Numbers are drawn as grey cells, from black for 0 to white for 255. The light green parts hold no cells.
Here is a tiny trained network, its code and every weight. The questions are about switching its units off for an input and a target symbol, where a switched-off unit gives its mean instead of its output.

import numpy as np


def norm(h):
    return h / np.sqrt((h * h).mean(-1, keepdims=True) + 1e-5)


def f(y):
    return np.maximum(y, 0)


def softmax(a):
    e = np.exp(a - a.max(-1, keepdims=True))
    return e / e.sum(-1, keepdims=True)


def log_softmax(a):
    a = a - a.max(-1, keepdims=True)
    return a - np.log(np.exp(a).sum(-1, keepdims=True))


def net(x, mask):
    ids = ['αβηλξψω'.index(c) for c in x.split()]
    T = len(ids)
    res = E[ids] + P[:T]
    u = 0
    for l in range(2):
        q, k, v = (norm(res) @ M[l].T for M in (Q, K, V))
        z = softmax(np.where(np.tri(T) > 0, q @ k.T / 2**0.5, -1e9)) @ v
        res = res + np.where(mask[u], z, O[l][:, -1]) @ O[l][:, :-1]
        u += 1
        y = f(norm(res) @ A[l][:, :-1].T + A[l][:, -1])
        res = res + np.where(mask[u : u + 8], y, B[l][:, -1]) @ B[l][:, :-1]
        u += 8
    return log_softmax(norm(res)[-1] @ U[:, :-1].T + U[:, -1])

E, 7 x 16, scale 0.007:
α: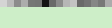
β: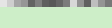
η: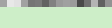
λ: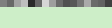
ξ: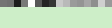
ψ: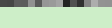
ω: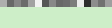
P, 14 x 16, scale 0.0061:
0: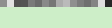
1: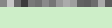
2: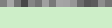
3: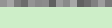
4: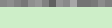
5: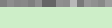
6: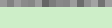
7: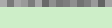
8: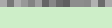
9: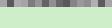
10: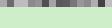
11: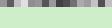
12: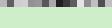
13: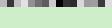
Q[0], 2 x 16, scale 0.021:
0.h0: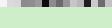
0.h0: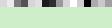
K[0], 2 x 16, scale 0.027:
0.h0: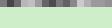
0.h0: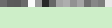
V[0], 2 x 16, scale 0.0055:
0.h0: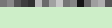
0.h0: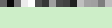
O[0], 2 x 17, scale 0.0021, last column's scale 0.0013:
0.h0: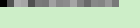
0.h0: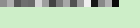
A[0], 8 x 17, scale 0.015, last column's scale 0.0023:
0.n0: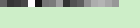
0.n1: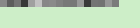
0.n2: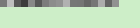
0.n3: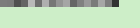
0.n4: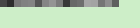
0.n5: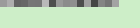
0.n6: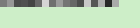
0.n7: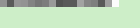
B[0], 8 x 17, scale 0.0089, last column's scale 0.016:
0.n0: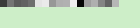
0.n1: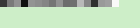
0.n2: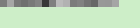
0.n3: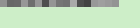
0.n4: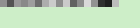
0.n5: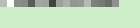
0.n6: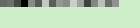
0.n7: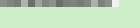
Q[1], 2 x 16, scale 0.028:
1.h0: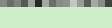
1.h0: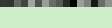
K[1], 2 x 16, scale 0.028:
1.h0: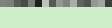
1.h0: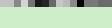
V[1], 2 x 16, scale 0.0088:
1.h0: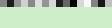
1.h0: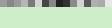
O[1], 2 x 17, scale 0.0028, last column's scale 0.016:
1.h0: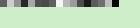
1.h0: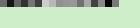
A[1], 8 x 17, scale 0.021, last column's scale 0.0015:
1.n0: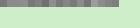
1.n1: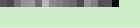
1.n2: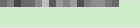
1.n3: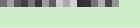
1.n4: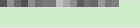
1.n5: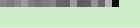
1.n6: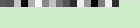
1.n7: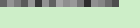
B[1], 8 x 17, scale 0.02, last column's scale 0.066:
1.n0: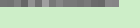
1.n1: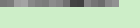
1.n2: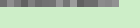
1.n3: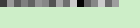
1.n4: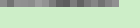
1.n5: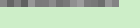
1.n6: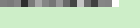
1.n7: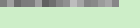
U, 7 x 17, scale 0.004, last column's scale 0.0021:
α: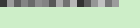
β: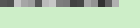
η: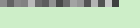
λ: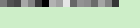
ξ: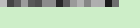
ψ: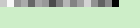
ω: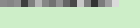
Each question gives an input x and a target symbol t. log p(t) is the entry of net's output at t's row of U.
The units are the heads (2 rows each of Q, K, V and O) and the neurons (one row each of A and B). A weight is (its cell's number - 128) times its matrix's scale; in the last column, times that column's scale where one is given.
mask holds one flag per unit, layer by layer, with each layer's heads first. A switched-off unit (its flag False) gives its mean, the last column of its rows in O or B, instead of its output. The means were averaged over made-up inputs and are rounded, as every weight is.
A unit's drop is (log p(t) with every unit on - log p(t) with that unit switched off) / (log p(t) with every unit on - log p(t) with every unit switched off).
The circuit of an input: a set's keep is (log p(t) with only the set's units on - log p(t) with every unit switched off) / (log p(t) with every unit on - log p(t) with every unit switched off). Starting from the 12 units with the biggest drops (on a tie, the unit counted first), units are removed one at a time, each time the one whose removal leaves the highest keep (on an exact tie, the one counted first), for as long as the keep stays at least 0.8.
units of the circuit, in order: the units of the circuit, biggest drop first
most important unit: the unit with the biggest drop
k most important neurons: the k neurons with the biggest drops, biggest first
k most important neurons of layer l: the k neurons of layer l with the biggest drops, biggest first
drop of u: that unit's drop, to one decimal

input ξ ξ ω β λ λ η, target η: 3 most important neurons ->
0.n1; 1.n6; 0.n0
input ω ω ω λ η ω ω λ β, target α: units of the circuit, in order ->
0.n1; 1.n6
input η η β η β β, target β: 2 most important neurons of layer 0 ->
0.n1; 0.n2
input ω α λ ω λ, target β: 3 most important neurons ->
1.n6; 0.n1; 1.n3
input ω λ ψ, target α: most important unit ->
0.n0
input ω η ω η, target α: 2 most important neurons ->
0.n1; 1.n6
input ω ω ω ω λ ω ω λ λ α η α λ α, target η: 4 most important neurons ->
0.n1; 1.n6; 1.n3; 1.n5
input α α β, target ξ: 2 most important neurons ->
0.n1; 1.n6
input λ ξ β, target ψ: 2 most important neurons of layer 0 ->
0.n1; 0.n5
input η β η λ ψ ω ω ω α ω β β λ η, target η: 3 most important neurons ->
0.n1; 1.n6; 1.n3
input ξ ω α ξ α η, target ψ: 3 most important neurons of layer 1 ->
1.n6; 1.n3; 1.n1
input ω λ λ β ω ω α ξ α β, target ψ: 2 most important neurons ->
0.n1; 1.n6
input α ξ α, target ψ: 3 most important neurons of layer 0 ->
0.n1; 0.n5; 0.n0
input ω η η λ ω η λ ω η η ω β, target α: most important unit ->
1.h0
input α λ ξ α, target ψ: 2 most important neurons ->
1.n6; 0.n1
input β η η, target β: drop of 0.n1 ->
1.0
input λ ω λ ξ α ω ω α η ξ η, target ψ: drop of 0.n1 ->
0.9
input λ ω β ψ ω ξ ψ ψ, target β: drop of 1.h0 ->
-0.1
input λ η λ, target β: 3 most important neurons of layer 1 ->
1.n6; 1.n3; 1.n1
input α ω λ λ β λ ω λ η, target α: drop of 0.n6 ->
0.0
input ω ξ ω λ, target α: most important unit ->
0.n6
